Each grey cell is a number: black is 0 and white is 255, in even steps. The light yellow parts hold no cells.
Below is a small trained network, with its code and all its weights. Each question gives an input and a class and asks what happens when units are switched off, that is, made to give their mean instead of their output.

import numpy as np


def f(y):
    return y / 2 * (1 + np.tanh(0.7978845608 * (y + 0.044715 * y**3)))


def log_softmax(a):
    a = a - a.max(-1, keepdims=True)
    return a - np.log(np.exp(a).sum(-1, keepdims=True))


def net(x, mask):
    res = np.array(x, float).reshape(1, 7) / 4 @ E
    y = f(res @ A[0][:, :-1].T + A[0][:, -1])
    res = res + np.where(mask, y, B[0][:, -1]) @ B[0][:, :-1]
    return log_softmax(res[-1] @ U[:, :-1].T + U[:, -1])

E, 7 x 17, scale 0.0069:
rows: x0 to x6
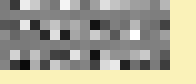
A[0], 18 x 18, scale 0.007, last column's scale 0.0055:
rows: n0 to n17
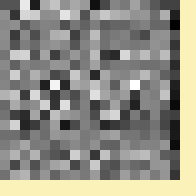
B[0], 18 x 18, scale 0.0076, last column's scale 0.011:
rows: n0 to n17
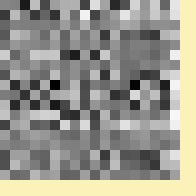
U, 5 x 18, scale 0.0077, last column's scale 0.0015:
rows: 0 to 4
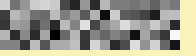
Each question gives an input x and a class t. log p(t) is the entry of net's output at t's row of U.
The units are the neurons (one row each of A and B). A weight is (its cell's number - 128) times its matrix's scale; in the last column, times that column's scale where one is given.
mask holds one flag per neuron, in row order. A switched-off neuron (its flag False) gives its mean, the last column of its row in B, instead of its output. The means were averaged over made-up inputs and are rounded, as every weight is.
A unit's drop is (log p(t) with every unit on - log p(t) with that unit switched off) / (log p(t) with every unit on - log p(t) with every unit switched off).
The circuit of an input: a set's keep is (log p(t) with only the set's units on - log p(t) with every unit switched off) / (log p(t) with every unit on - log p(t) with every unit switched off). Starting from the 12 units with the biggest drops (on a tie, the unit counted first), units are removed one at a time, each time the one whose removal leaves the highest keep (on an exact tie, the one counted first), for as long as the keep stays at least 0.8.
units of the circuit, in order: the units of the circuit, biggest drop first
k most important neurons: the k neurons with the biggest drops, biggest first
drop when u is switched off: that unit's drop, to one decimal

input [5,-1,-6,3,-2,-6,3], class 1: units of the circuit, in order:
n3
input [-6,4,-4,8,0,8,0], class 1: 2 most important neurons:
n15, n7
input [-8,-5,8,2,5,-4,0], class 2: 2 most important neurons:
n12, n9
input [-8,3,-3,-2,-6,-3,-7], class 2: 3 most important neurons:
n12, n11, n2
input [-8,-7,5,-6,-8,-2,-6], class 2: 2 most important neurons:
n12, n11
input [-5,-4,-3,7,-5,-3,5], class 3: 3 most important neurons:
n8, n5, n1
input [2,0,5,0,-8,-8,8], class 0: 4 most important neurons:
n11, n15, n7, n13
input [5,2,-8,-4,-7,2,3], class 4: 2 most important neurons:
n9, n12
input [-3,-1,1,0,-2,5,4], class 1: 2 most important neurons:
n5, n7
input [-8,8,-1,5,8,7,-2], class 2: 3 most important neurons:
n12, n3, n16
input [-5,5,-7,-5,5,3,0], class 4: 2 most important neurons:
n9, n8
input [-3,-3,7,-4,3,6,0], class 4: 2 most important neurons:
n0, n3
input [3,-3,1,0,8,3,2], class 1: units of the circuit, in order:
n12, n5
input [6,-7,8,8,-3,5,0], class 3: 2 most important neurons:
n8, n9
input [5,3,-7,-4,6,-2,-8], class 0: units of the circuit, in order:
n5
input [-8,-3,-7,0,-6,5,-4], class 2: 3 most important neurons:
n12, n0, n2
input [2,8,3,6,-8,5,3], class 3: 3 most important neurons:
n8, n3, n16
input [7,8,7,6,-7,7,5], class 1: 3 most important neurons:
n15, n7, n12
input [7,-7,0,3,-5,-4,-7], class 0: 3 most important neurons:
n5, n12, n17
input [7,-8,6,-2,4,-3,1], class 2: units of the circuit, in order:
n1
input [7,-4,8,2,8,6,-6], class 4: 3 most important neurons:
n0, n12, n11
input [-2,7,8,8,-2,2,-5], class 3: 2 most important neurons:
n8, n9
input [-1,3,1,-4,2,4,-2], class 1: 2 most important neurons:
n8, n7
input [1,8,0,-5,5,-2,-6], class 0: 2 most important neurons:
n5, n8
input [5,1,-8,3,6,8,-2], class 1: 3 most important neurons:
n15, n7, n0
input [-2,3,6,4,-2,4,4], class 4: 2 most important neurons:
n0, n5
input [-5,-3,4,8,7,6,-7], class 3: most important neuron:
n8
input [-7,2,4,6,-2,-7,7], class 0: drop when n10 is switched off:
0.1
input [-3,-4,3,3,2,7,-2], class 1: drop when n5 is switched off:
0.0
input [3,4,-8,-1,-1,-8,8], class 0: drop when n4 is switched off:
-0.1
